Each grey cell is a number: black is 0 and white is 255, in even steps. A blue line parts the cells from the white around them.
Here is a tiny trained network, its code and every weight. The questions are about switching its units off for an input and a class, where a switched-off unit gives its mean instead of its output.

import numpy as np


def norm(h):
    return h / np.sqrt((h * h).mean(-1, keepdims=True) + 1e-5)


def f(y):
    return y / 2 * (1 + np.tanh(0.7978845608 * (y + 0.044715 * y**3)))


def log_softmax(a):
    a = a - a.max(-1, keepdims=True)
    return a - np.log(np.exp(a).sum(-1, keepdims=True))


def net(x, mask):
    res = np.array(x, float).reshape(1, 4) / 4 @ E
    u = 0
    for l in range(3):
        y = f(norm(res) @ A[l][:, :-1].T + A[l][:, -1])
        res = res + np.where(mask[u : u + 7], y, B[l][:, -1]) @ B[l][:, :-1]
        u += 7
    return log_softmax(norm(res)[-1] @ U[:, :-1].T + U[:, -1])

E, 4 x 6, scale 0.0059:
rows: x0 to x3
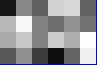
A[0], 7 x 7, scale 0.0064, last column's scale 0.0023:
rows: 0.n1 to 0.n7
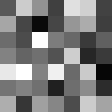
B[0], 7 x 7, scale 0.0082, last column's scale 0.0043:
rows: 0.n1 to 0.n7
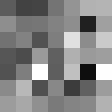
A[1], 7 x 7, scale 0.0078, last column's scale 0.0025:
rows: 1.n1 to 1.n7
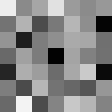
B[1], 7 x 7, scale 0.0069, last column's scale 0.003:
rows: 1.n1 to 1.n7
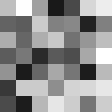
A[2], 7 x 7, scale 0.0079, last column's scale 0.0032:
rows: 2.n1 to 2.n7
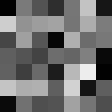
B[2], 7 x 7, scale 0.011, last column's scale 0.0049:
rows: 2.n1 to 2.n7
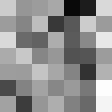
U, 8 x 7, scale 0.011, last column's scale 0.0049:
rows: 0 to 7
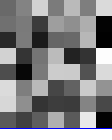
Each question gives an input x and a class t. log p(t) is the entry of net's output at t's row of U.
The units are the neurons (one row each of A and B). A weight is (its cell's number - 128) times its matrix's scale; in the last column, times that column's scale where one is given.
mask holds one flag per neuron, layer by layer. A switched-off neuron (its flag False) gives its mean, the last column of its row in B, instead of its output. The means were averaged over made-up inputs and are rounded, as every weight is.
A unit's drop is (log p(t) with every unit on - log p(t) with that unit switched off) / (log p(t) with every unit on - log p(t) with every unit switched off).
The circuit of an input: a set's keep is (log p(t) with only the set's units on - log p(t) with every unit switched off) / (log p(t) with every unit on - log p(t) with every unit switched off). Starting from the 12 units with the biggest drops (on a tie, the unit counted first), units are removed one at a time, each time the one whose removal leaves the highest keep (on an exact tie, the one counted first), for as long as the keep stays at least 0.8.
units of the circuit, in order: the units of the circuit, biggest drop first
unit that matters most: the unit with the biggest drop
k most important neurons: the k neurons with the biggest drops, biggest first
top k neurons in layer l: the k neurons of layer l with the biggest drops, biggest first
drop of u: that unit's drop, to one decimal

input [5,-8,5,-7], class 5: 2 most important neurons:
1.n1, 0.n5
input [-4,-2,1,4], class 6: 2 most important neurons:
0.n5, 0.n3
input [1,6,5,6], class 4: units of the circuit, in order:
1.n7
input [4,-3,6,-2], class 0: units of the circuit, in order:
1.n1, 2.n3
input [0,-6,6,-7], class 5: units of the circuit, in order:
1.n1, 2.n2
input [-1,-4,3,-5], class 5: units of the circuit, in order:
1.n1, 2.n2
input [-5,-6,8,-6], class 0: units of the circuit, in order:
0.n5, 2.n3
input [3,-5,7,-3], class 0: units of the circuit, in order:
2.n3, 1.n1
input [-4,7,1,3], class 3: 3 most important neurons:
1.n4, 0.n1, 1.n1
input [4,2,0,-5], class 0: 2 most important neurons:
1.n1, 0.n1
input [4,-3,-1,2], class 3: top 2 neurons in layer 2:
2.n6, 2.n4
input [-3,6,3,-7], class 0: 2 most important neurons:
0.n5, 2.n6
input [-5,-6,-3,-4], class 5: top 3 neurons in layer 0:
0.n5, 0.n7, 0.n2
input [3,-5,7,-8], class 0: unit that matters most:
0.n5
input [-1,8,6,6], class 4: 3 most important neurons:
1.n7, 1.n5, 1.n1
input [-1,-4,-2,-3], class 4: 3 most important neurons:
0.n3, 1.n1, 0.n4
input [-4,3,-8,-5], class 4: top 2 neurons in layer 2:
2.n6, 2.n1
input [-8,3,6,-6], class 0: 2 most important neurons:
0.n5, 2.n6
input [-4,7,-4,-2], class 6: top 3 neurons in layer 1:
1.n4, 1.n3, 1.n7
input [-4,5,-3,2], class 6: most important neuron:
0.n6
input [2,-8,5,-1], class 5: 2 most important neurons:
2.n2, 1.n1
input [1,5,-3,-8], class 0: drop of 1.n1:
0.2
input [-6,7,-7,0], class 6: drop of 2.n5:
0.1
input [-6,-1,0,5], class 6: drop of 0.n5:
0.3
